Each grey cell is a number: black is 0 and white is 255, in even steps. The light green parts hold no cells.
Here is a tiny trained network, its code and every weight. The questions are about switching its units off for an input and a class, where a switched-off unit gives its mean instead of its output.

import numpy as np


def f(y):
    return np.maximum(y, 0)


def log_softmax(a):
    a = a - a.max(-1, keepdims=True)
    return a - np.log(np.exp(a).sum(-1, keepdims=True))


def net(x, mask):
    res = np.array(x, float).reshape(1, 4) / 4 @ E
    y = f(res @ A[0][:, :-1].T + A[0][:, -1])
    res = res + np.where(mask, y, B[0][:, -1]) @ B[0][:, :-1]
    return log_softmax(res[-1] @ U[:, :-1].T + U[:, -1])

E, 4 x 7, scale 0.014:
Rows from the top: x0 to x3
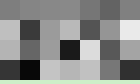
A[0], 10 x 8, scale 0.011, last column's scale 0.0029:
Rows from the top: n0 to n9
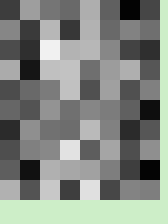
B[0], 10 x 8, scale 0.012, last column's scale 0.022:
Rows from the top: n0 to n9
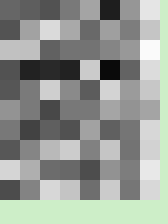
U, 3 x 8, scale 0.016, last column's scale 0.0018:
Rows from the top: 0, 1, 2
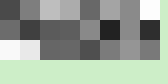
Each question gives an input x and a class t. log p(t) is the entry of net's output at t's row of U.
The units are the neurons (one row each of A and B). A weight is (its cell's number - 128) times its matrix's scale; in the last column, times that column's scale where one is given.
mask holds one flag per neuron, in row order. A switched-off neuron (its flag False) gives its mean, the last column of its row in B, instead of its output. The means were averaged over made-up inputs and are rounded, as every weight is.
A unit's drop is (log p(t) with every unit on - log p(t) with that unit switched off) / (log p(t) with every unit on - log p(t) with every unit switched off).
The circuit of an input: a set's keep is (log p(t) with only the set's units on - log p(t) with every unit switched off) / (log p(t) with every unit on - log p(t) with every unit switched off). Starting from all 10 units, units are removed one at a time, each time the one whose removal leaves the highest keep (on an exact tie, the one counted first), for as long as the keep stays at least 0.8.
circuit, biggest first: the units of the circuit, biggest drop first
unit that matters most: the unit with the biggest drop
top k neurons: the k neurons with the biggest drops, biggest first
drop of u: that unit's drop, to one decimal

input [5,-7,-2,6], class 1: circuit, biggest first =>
n0
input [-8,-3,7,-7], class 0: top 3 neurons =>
n2; n8; n9
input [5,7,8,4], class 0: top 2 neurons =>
n9; n1
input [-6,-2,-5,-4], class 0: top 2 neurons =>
n2; n8
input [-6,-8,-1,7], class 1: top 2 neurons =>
n0; n6
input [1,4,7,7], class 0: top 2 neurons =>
n9; n1
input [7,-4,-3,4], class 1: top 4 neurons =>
n0; n6; n9; n1
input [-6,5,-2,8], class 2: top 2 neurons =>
n8; n2
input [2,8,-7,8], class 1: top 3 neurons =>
n3; n9; n1
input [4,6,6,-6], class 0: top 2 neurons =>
n2; n8
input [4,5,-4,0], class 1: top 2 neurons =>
n3; n9
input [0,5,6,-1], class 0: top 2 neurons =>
n9; n0
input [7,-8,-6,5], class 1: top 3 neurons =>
n0; n6; n9
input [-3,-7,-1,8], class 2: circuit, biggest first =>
n2
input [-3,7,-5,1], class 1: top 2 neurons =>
n3; n9
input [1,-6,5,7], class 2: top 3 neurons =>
n2; n8; n3
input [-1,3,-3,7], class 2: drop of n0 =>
0.0
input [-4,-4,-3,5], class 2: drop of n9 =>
0.1
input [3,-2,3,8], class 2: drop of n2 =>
0.7
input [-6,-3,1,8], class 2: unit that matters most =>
n2
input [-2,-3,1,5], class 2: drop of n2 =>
0.4
